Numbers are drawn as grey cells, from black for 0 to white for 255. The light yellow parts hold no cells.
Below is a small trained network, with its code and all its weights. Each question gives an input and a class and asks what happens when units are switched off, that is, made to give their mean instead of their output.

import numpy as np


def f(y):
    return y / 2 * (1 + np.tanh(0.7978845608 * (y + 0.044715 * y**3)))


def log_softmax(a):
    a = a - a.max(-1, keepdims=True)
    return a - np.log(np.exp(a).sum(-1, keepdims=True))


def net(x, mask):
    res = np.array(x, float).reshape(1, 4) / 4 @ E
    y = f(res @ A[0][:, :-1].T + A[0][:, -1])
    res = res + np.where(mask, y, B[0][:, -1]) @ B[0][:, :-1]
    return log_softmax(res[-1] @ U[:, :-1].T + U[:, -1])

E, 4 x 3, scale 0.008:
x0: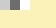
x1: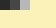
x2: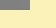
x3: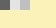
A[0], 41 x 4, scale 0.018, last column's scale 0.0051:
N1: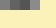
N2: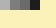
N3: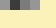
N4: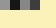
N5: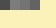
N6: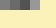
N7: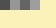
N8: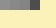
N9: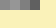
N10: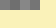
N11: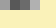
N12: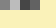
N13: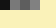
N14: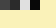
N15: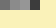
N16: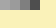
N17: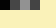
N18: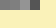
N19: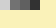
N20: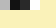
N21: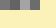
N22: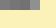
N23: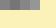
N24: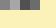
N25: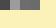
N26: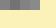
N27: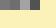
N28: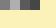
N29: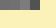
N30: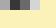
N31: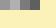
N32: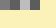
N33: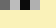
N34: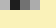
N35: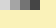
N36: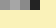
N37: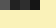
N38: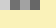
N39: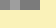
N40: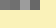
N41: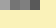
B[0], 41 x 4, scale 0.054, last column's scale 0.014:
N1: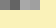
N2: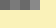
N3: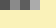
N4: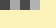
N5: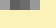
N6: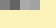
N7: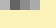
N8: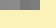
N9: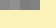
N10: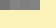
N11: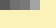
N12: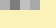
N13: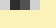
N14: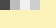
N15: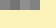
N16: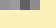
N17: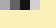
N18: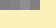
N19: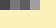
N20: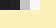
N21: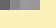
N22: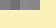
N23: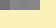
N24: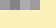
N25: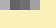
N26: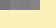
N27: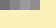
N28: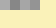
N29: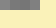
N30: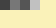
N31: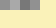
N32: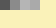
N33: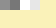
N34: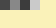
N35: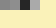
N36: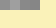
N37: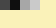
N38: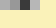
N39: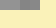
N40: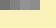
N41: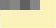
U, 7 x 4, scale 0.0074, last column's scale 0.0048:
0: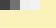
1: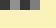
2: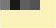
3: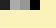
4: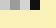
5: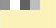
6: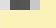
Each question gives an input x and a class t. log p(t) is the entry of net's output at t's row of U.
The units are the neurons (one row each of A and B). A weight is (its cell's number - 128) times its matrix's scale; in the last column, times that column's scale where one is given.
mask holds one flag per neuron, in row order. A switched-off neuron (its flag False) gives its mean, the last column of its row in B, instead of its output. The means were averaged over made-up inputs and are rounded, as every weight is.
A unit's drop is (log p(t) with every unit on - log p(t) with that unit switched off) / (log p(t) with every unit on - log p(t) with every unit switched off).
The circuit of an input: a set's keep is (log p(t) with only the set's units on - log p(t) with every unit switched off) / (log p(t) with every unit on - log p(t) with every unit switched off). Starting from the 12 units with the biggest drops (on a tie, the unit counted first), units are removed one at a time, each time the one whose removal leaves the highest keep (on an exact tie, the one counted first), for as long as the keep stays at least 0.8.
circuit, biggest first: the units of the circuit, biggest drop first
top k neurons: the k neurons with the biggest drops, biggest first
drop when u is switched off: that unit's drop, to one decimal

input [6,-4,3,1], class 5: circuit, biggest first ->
[N20 N37]
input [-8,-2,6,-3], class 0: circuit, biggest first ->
[N33]
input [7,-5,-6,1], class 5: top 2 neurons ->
[N20 N37]
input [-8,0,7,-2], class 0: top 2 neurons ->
[N33 N20]
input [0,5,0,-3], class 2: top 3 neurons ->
[N17 N33 N37]
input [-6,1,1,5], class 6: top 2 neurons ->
[N13 N14]
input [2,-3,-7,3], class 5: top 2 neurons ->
[N13 N20]
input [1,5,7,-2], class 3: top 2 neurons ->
[N14 N33]
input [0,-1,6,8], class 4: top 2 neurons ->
[N20 N17]
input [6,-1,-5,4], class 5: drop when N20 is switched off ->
0.2
